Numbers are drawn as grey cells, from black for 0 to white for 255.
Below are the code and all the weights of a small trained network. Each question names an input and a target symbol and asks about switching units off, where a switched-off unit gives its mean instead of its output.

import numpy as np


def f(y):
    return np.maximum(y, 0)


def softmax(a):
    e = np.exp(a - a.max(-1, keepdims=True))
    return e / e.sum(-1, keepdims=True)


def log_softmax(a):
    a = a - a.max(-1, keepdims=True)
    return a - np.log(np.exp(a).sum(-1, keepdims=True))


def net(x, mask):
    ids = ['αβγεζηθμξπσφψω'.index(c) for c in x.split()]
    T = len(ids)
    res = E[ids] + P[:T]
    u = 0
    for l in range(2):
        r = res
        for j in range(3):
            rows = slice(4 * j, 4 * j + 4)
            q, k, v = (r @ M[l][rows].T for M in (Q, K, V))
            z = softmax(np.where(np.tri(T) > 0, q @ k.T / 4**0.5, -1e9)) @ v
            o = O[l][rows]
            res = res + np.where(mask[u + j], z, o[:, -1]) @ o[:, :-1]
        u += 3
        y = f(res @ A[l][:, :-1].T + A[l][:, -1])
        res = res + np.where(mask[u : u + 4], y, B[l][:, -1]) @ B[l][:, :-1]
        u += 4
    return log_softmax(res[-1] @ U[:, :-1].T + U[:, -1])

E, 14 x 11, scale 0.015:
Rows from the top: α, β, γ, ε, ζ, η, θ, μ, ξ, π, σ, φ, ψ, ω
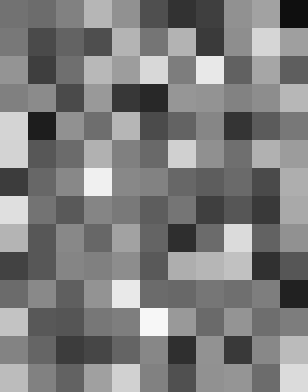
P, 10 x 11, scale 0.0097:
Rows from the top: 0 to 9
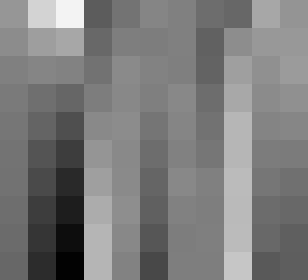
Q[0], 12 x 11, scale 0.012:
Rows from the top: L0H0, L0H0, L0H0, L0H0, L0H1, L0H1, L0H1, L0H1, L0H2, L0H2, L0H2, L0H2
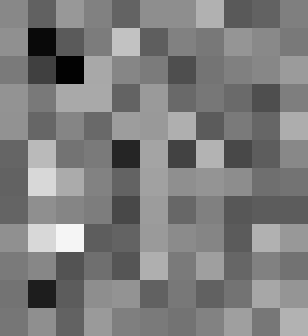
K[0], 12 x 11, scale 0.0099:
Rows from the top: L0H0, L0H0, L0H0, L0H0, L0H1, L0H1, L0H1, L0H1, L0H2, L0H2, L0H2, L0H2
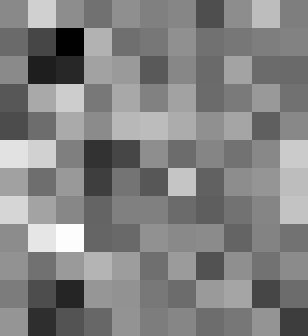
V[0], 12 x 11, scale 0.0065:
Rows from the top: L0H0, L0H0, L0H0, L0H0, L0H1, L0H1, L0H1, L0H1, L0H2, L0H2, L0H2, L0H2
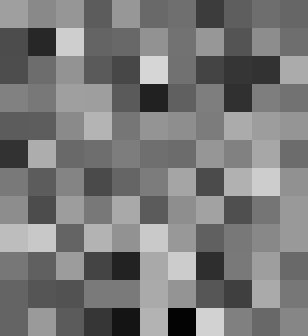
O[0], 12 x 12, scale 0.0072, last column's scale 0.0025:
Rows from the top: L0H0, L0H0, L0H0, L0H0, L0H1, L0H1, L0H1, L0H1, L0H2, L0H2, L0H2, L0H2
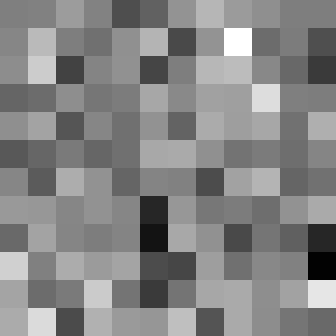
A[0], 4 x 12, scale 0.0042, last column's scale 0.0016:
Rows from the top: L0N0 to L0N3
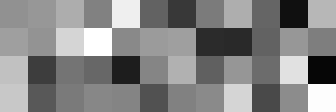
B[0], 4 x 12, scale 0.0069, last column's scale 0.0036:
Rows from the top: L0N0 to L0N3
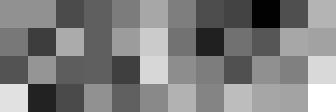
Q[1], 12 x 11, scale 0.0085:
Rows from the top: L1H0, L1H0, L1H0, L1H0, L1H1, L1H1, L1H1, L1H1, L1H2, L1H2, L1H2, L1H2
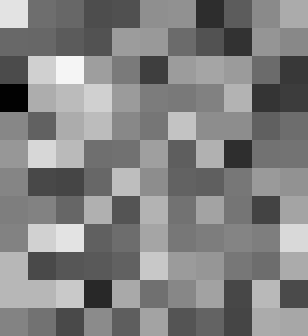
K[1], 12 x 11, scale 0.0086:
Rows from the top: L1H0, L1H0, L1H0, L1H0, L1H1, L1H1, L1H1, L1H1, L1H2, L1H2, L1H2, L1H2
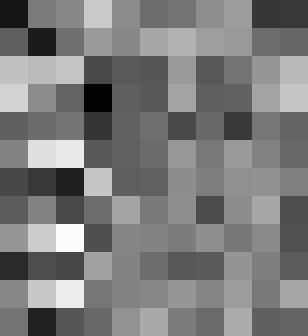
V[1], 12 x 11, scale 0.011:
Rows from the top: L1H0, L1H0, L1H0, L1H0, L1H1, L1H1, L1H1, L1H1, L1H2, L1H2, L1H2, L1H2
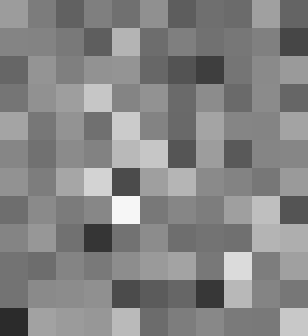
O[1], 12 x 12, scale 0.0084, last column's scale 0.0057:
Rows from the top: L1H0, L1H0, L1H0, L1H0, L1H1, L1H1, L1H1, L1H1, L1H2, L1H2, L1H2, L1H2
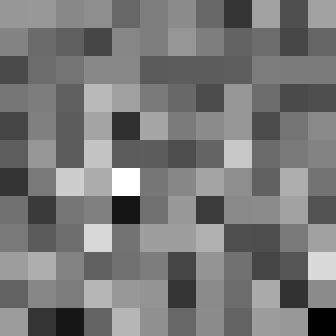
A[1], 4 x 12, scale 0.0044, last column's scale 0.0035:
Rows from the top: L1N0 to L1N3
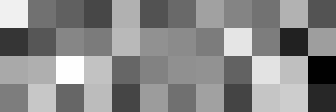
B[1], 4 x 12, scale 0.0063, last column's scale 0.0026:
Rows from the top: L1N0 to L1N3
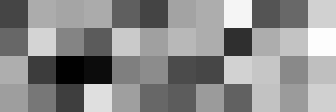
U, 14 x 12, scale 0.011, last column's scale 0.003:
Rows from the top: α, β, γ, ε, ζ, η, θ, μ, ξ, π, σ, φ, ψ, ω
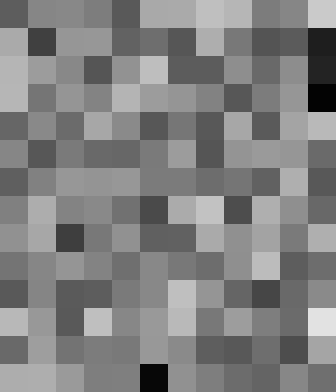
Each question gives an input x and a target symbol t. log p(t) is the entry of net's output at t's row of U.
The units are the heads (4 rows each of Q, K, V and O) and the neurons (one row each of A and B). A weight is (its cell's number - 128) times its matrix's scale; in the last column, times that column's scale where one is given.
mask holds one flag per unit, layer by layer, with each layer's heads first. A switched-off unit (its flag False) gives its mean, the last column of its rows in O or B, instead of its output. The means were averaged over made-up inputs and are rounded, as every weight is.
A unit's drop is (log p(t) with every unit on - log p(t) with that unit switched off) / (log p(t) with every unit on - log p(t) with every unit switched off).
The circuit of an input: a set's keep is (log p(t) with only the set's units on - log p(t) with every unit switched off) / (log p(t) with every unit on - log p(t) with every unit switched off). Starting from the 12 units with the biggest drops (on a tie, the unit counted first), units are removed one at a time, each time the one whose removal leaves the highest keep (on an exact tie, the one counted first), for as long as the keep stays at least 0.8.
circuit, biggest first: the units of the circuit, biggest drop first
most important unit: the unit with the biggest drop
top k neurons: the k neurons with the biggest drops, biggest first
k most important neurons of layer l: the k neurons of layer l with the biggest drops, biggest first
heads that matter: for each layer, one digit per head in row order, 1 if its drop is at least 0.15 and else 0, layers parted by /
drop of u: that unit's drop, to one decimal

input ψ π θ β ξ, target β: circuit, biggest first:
(L1H2, L0N3)
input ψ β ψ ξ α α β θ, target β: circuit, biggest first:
(L0H2)
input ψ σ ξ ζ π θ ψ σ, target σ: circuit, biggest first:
(L0H1, L0N0)
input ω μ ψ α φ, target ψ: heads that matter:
000 / 101
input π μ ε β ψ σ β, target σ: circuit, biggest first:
(L1H0, L0H1)
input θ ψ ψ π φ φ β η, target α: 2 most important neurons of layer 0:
(L0N3, L0N2)
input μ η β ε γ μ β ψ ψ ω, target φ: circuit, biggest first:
(L1H0, L0H2)
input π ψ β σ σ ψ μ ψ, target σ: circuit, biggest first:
(L1H0, L1H2)
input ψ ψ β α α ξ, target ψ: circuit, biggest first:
(L1H0, L1H2, L0H2)
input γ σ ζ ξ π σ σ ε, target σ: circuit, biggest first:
(L1H0, L0H2)
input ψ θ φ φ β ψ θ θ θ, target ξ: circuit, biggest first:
(L1H2, L0H1)
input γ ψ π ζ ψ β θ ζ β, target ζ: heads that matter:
000 / 110
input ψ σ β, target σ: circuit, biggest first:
(L1H0, L0H1, L1H2)
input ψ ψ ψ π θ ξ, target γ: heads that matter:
001 / 001
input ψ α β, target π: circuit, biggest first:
(L1H2, L0N0, L0H1)
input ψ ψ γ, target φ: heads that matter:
000 / 100
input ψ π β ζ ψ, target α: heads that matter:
100 / 100
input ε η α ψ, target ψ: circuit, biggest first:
(L1H0)
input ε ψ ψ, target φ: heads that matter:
001 / 001
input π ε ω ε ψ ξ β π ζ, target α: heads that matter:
001 / 100
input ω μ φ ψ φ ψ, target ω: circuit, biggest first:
(L0H0, L0H2, L0N3, L1H2)
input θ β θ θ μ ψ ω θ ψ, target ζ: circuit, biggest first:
(L1H0)
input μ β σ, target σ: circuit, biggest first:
(L0N0, L1H0)
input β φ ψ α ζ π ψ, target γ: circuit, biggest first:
(L1H2, L0H2, L0N3)
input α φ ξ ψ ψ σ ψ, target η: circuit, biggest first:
(L1H1, L0H2)
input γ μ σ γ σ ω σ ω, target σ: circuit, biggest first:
(L0H2, L1H0)
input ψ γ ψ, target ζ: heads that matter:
000 / 010
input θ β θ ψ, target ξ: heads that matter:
101 / 001
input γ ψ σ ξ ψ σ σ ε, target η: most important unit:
L1H2
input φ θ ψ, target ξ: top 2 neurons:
(L0N1, L0N0)
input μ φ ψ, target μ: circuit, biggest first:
(L1H2, L0H2)
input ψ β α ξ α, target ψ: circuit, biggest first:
(L0N0, L1H0)
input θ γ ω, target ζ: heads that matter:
000 / 010
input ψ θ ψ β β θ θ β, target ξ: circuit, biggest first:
(L1H2)
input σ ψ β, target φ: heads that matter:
101 / 001
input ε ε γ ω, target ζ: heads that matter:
100 / 010
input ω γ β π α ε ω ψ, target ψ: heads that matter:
011 / 100
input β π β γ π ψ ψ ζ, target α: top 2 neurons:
(L0N3, L1N0)
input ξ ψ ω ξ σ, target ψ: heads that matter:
000 / 010
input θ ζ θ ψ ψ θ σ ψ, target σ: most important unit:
L1H0
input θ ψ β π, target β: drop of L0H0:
0.1
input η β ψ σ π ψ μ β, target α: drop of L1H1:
-0.1
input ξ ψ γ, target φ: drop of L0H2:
0.2
